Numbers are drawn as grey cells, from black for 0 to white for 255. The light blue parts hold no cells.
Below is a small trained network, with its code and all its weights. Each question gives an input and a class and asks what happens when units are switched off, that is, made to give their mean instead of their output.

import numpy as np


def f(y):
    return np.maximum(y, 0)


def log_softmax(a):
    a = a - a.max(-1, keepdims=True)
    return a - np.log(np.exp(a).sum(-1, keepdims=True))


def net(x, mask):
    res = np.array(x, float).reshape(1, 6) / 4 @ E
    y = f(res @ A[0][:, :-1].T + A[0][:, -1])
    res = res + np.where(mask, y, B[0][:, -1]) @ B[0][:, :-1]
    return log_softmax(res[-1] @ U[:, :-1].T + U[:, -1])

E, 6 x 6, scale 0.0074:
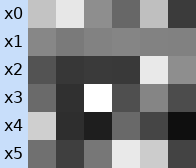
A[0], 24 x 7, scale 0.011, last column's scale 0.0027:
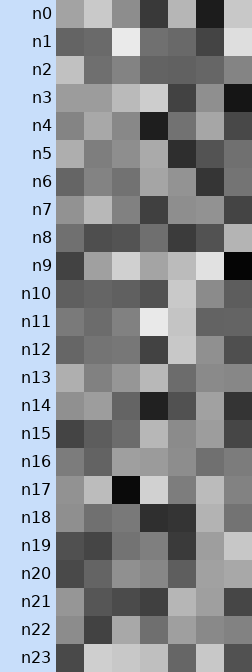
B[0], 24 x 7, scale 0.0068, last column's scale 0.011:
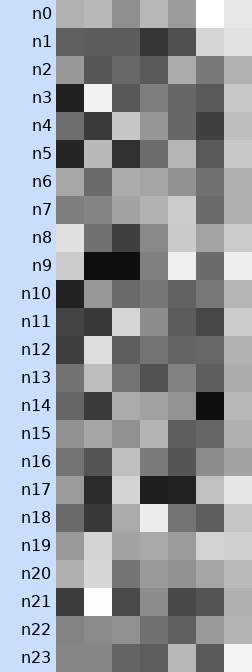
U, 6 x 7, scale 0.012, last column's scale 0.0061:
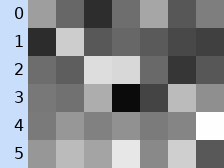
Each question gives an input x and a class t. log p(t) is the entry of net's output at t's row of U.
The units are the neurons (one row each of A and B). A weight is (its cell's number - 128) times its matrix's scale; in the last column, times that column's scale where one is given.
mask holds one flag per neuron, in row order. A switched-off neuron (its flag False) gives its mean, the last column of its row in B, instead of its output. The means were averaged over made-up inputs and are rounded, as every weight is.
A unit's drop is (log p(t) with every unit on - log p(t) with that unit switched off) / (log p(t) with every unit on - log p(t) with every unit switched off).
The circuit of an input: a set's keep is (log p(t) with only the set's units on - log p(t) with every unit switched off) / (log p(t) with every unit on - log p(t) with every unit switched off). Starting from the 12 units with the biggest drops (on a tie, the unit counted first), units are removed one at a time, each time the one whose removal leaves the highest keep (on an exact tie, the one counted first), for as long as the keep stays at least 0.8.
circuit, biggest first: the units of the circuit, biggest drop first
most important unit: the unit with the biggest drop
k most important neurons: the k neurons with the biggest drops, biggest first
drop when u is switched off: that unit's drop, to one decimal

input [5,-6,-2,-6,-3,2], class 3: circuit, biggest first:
(n17)
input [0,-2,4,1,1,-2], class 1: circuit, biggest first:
(n9; n21)
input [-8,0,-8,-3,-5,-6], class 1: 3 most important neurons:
(n3; n23; n0)
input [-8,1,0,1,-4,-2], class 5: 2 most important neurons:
(n19; n20)
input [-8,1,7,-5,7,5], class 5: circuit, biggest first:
(n19; n9)
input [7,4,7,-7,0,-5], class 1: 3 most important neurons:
(n21; n12; n10)
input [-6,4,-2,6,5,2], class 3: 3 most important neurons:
(n1; n9; n0)
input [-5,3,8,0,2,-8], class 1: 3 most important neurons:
(n21; n12; n10)
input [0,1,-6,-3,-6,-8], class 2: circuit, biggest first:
(n4; n14)
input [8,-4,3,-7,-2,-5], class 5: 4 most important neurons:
(n0; n7; n1; n11)
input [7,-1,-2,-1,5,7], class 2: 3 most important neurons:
(n11; n9; n19)
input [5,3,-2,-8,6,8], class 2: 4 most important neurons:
(n11; n1; n6; n9)
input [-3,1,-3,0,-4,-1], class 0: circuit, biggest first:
(n9; n23)
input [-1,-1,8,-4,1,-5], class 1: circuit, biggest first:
(n21)
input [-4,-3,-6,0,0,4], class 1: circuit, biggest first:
(n3; n5)
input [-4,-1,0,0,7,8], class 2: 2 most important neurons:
(n11; n9)
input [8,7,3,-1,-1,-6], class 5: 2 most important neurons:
(n0; n11)
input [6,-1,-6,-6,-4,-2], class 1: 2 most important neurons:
(n3; n23)
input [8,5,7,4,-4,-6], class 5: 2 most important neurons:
(n0; n7)
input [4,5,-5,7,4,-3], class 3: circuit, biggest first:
(n1)
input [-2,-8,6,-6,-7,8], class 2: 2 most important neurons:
(n11; n15)
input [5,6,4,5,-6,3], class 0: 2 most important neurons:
(n9; n17)
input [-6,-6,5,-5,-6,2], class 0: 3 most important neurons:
(n9; n0; n23)
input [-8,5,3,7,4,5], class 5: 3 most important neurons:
(n19; n17; n8)
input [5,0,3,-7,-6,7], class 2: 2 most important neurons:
(n11; n1)
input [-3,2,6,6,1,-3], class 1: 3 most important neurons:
(n17; n21; n12)
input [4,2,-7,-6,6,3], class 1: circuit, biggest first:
(n5)
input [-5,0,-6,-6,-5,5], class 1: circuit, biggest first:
(n3; n0)
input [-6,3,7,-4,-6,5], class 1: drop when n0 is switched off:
0.4
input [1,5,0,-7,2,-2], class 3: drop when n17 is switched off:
0.7
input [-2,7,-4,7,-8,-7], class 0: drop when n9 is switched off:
0.7
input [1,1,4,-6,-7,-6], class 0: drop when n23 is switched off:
0.1
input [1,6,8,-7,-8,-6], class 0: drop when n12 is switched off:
-0.1
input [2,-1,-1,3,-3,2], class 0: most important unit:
n17
